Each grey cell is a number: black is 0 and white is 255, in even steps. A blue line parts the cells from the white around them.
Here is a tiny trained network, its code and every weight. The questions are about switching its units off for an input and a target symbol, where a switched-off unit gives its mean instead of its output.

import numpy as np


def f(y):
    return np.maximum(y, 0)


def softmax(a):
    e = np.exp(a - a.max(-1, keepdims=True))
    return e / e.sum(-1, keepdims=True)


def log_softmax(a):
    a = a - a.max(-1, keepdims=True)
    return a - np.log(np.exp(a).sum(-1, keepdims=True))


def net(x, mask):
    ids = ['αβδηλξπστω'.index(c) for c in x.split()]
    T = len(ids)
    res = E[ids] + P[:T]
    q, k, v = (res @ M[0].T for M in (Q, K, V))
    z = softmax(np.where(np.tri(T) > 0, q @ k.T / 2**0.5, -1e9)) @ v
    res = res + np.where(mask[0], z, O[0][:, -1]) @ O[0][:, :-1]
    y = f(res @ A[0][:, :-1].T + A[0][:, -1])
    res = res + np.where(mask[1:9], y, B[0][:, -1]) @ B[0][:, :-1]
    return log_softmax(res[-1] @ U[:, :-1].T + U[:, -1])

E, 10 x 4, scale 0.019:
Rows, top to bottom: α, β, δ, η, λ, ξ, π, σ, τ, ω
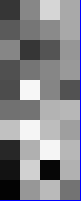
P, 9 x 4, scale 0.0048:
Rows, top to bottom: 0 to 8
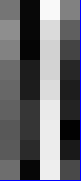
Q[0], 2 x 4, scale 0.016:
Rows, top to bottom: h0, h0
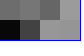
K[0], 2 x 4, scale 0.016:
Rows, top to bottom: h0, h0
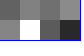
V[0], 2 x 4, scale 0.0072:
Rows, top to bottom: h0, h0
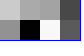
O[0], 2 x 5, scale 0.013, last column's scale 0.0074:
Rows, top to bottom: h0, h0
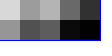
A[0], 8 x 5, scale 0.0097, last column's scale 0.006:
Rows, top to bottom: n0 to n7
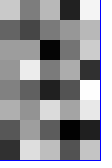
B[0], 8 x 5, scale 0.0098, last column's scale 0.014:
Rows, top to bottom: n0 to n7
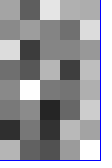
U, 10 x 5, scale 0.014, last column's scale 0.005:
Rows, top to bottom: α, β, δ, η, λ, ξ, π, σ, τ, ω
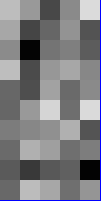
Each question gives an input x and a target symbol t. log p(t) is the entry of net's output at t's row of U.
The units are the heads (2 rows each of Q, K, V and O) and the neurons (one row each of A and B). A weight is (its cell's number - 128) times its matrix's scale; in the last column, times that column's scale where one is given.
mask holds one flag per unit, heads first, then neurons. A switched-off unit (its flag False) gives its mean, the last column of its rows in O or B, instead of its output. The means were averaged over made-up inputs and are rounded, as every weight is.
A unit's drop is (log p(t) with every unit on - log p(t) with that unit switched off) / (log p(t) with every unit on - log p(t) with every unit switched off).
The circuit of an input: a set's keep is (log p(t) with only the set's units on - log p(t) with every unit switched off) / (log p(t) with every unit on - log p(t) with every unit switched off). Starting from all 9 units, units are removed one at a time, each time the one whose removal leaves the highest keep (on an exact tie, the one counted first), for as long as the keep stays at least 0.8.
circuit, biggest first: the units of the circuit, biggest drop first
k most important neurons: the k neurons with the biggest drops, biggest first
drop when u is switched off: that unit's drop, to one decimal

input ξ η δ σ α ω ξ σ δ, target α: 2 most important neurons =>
n4, n3
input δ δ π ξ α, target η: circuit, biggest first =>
h0, n0, n7
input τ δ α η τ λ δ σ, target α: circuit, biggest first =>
n5, n7
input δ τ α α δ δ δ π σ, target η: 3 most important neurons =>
n0, n7, n4
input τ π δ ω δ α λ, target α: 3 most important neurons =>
n7, n3, n6
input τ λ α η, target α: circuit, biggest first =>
h0, n5
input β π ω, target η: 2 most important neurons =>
n0, n7
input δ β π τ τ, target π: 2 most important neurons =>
n5, n7
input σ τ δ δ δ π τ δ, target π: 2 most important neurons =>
n7, n3
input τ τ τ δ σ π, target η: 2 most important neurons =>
n0, n1
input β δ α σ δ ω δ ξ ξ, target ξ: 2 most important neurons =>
n7, n5
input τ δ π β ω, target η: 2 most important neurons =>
n7, n0
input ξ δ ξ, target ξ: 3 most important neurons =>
n7, n4, n0
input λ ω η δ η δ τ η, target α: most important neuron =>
n3
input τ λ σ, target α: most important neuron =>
n5
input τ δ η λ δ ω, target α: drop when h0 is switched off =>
0.3
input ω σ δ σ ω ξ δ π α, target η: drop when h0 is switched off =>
0.9
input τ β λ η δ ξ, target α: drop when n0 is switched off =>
0.2
